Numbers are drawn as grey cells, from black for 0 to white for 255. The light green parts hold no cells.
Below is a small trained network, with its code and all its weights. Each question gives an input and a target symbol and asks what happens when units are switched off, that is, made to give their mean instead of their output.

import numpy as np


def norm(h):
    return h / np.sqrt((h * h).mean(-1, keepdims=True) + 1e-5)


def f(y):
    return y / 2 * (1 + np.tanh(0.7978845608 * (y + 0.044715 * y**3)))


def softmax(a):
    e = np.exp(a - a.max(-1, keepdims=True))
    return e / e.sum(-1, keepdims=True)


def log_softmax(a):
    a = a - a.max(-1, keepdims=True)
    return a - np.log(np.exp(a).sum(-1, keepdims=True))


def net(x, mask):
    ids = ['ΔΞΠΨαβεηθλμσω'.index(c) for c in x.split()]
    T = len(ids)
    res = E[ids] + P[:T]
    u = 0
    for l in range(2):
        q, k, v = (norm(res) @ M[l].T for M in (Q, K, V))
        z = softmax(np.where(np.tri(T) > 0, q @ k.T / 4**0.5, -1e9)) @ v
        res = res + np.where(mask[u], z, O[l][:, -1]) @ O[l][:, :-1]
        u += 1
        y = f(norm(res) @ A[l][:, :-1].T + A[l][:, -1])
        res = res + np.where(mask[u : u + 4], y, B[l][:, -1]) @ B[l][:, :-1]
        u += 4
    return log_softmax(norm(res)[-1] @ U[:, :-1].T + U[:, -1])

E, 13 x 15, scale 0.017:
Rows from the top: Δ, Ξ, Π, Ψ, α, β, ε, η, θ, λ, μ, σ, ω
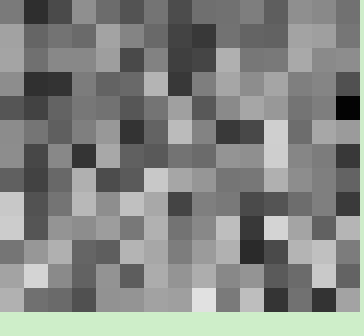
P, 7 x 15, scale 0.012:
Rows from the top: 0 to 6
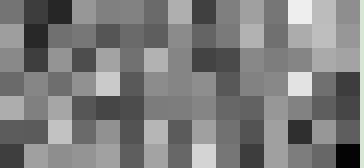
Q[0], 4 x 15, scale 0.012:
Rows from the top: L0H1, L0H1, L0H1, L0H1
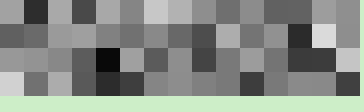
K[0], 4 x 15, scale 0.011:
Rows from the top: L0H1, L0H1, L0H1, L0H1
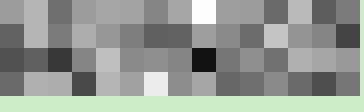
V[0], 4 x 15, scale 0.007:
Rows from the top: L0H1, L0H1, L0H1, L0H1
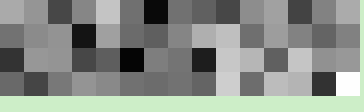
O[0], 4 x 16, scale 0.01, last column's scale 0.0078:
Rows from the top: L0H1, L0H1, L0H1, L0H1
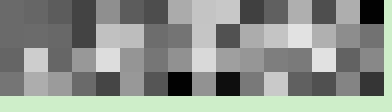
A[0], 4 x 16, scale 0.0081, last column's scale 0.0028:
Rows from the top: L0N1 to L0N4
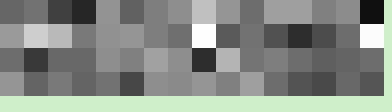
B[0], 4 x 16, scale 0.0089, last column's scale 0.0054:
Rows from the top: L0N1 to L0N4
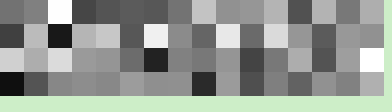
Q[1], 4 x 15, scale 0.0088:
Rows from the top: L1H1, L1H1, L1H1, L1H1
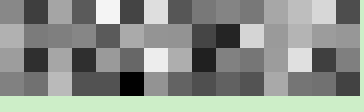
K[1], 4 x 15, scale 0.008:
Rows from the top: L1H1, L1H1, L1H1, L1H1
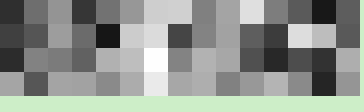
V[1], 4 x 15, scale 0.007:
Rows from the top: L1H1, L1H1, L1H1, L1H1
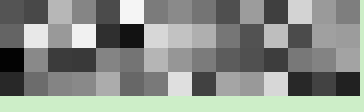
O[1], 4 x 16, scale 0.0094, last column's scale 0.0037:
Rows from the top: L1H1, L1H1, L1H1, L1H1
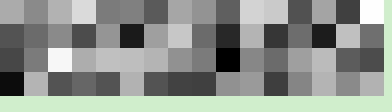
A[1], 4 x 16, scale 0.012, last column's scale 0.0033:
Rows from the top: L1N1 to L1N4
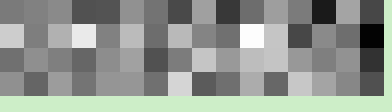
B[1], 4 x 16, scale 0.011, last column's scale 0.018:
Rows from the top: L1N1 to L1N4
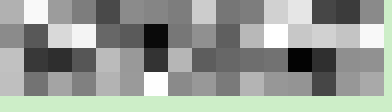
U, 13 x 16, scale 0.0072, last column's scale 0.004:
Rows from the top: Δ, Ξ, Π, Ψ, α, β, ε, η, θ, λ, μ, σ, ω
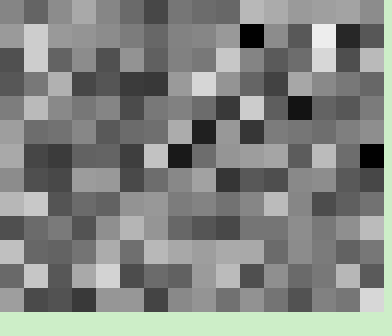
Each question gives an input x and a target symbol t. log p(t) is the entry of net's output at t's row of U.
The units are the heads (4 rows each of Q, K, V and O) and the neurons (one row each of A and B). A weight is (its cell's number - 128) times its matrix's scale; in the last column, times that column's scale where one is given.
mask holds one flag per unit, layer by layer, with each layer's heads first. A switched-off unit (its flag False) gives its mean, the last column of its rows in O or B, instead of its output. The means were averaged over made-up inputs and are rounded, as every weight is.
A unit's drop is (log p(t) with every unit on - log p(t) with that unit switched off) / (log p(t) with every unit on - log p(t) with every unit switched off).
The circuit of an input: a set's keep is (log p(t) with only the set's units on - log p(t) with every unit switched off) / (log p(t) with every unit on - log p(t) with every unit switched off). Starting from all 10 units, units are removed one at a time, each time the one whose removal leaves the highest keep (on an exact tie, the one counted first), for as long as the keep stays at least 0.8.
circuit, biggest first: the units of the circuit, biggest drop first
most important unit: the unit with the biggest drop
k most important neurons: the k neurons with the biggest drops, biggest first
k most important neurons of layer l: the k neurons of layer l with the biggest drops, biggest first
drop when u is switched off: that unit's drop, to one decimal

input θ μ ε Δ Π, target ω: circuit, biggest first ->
L0H1; L1N3
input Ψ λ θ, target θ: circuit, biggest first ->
L0H1; L1N1
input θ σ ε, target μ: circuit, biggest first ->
L0H1; L1N4
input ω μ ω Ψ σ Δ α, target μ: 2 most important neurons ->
L0N2; L1N4
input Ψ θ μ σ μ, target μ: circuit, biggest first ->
L0H1; L1N4
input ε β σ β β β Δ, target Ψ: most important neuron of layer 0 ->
L0N1
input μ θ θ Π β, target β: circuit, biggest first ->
L0H1; L1N2
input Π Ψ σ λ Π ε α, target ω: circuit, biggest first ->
L0H1; L1N3; L1N2
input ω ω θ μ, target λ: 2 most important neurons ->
L0N2; L1N2
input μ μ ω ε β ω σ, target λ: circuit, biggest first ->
L0N2; L1H1; L0H1; L1N2
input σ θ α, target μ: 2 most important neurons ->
L1N4; L1N2
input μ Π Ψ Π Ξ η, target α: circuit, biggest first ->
L1H1; L1N2
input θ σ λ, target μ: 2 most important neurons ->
L1N2; L1N4
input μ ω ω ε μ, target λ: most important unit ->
L0N2
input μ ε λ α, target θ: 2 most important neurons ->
L1N1; L1N2
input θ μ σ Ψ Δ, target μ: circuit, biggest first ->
L0H1; L1N2
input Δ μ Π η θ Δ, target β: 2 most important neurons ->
L1N2; L0N3
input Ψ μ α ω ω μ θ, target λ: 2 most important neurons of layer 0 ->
L0N2; L0N4
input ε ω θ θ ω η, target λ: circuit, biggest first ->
L1H1; L0N2; L1N2
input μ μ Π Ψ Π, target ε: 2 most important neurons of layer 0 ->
L0N3; L0N4
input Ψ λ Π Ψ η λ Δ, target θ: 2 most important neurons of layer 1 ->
L1N1; L1N2
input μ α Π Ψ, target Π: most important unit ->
L0H1
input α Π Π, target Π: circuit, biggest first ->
L1H1; L1N2
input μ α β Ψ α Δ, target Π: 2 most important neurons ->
L1N2; L0N4
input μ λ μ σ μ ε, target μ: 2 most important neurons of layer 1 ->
L1N2; L1N4
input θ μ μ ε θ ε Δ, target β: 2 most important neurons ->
L0N3; L1N2
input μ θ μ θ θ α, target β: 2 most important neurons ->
L0N3; L1N2
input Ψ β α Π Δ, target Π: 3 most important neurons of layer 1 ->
L1N2; L1N4; L1N3
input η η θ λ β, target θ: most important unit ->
L0H1
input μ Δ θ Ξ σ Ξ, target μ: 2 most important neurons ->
L1N2; L1N4
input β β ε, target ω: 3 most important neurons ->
L1N3; L1N2; L0N1
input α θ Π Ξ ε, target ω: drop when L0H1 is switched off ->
0.7
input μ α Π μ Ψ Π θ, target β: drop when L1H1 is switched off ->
0.0
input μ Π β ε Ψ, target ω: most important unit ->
L0H1
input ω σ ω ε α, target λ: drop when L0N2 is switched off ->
0.7
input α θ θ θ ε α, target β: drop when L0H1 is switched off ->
0.4
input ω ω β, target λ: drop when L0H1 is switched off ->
1.0
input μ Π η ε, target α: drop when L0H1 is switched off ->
0.3
